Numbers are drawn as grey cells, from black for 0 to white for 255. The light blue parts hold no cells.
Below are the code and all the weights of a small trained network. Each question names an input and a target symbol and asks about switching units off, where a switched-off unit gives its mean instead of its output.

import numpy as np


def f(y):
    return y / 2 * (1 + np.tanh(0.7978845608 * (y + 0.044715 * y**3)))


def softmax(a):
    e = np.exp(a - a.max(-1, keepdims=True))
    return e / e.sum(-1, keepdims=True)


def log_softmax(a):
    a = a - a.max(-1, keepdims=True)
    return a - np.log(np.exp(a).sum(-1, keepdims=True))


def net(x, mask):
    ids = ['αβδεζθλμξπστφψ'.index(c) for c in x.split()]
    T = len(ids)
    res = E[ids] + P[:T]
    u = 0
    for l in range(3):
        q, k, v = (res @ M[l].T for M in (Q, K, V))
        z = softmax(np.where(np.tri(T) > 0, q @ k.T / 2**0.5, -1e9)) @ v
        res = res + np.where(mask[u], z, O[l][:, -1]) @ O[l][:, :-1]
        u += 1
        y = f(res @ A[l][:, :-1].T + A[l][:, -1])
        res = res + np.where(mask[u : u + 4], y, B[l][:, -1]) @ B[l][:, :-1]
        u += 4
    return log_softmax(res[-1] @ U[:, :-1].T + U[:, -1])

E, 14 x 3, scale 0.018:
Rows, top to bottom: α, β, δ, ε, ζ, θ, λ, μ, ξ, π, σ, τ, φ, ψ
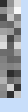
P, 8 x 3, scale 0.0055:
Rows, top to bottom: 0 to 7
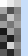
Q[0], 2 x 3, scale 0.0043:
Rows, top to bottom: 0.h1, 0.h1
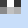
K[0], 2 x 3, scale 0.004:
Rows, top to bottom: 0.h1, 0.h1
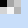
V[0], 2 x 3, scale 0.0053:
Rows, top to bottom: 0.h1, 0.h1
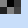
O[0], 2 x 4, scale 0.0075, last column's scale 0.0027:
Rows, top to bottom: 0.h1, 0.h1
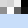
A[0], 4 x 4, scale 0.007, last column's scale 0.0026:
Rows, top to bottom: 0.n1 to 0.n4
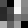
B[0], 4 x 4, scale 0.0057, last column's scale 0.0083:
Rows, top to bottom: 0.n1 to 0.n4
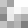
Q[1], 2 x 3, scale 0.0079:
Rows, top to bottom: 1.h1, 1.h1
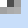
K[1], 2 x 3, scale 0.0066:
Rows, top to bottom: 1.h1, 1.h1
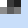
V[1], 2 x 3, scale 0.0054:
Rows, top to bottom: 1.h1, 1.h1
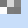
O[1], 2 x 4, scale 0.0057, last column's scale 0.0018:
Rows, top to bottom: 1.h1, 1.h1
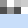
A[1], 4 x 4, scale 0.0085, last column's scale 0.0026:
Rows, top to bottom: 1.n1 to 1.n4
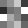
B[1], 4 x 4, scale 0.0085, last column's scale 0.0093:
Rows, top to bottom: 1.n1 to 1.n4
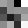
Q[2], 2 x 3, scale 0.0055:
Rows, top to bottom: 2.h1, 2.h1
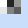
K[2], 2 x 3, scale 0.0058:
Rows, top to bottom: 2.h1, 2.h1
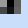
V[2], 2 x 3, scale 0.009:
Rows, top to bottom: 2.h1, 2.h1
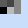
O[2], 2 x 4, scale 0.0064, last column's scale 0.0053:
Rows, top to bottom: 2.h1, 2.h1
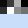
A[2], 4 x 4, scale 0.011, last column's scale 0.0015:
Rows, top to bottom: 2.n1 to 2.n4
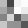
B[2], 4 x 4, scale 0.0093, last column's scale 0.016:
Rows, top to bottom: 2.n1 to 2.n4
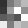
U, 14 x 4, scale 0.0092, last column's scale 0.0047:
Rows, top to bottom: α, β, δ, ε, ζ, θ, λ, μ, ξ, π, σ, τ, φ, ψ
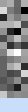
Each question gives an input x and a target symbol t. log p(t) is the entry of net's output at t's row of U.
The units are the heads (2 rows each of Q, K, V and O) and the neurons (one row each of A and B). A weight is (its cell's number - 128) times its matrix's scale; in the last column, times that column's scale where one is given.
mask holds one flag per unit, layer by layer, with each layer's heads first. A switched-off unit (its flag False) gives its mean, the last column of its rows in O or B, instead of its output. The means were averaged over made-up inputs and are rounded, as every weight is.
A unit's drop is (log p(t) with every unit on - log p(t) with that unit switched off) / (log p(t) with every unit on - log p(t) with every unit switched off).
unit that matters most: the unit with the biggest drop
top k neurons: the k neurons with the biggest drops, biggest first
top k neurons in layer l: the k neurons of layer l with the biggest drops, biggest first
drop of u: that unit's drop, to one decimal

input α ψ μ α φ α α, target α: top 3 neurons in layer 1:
[1.n1; 1.n4; 1.n3]
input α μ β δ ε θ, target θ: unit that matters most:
1.n1
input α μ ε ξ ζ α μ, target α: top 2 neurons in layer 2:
[2.n1; 2.n2]
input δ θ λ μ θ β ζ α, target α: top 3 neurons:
[1.n1; 1.n4; 0.n2]
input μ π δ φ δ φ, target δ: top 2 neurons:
[1.n1; 0.n1]
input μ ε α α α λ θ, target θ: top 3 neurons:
[1.n1; 1.n4; 2.n1]
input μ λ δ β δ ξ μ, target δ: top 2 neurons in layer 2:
[2.n4; 2.n3]
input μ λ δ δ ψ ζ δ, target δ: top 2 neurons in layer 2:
[2.n3; 2.n4]
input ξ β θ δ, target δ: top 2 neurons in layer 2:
[2.n4; 2.n3]
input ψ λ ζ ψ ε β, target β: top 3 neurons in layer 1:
[1.n1; 1.n4; 1.n3]
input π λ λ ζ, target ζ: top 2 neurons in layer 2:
[2.n2; 2.n4]
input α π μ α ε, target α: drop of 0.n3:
0.2
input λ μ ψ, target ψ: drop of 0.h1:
0.2
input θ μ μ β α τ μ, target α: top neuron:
[0.n2]
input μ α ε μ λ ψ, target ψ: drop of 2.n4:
0.2
